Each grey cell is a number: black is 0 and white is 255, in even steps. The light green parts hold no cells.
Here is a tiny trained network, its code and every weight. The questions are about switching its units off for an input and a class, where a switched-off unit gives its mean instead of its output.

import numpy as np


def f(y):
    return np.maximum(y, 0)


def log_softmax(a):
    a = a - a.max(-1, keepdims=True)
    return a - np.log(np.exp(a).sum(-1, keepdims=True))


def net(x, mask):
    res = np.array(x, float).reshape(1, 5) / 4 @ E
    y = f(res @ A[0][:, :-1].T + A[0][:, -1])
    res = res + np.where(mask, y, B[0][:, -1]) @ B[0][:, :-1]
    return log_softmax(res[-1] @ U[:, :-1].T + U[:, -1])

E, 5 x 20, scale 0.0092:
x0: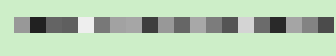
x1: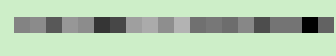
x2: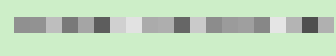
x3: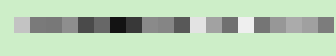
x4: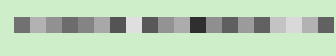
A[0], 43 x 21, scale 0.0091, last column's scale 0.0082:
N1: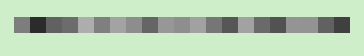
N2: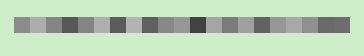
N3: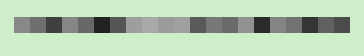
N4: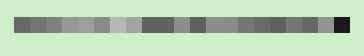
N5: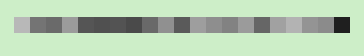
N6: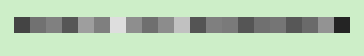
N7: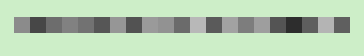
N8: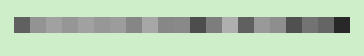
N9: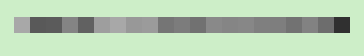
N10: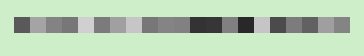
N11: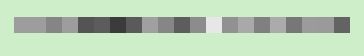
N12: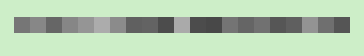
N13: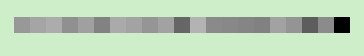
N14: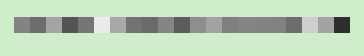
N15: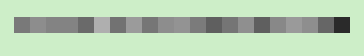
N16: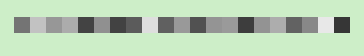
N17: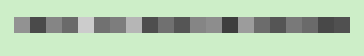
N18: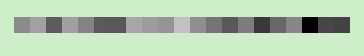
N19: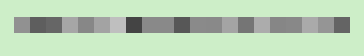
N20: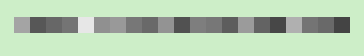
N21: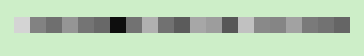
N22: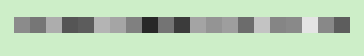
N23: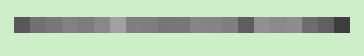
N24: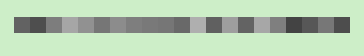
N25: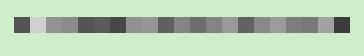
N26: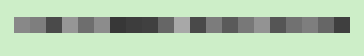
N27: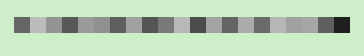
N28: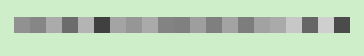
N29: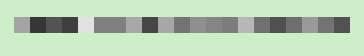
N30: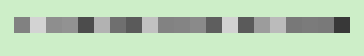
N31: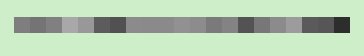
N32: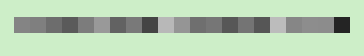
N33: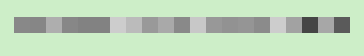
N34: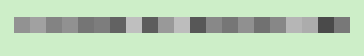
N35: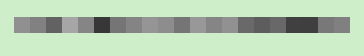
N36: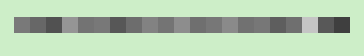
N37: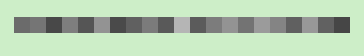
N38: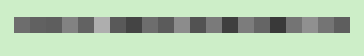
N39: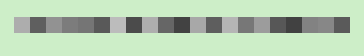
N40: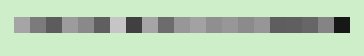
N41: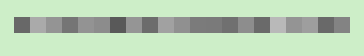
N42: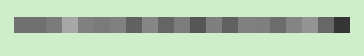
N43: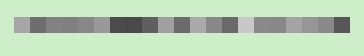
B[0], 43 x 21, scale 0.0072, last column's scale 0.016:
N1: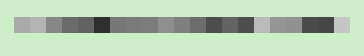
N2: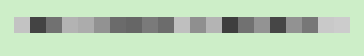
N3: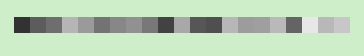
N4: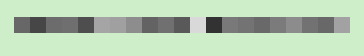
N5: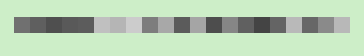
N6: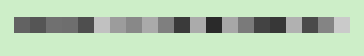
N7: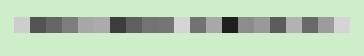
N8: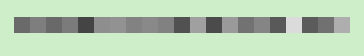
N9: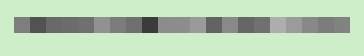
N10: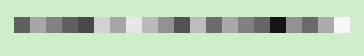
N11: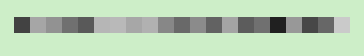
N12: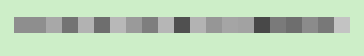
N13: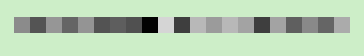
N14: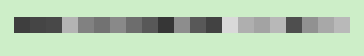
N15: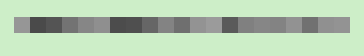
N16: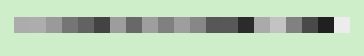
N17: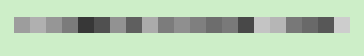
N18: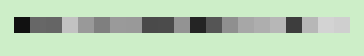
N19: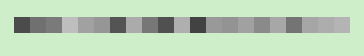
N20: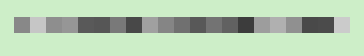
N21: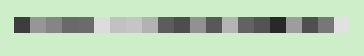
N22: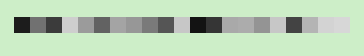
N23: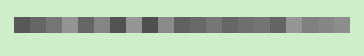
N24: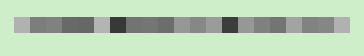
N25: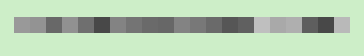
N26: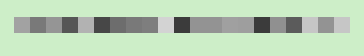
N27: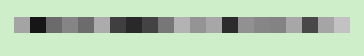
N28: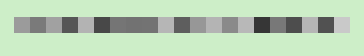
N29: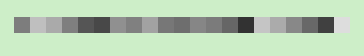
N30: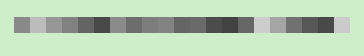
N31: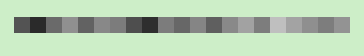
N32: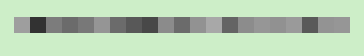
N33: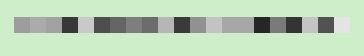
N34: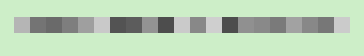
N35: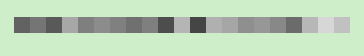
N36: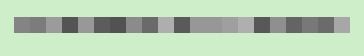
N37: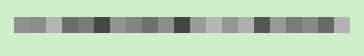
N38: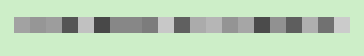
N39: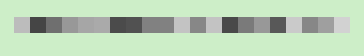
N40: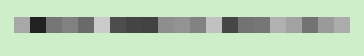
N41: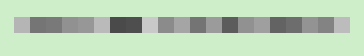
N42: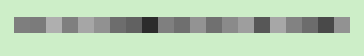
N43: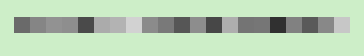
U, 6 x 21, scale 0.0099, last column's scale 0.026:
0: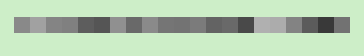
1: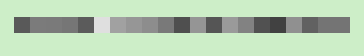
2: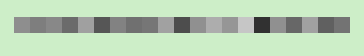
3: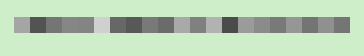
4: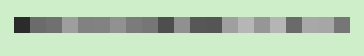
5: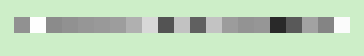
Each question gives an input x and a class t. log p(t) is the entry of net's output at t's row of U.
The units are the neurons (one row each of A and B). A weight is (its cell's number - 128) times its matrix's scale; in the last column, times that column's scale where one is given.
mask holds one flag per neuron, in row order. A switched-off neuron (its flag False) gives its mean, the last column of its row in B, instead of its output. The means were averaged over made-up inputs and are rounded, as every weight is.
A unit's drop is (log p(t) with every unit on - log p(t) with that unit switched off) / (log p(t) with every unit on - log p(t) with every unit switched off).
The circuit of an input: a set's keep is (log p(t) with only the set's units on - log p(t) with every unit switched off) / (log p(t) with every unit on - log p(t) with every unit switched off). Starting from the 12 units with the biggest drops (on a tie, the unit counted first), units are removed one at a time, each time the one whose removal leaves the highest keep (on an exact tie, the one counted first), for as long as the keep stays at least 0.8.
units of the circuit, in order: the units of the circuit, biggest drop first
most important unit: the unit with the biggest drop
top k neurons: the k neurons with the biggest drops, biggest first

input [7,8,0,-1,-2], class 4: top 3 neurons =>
N18, N3, N35
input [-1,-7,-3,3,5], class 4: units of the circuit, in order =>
N22
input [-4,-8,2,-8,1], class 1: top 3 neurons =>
N10, N6, N8
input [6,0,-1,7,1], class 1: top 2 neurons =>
N21, N43
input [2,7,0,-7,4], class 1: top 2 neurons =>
N10, N6
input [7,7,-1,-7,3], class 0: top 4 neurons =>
N17, N29, N20, N1
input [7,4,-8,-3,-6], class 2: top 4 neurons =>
N38, N26, N12, N16
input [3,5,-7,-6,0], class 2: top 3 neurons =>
N38, N26, N21
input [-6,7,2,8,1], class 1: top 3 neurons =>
N21, N11, N5
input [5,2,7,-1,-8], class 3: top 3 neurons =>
N7, N39, N40
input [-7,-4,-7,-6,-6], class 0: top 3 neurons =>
N16, N30, N33
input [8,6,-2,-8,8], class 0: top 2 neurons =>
N17, N29
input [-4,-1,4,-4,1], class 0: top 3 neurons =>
N21, N16, N30
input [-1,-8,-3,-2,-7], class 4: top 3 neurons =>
N22, N14, N19
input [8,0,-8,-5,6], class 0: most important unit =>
N29
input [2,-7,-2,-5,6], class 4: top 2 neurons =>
N22, N14
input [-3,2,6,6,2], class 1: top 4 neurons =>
N21, N11, N5, N38
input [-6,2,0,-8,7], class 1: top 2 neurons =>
N10, N6
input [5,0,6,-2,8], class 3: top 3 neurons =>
N27, N2, N34
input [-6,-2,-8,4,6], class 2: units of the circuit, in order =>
N26
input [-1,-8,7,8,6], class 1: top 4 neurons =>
N11, N43, N21, N5
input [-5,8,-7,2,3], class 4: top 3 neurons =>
N18, N3, N33
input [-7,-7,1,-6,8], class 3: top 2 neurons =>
N27, N2
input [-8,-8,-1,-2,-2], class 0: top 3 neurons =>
N16, N30, N18
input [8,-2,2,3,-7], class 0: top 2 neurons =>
N29, N1
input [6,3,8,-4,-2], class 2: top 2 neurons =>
N33, N28
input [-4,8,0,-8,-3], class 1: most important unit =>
N10
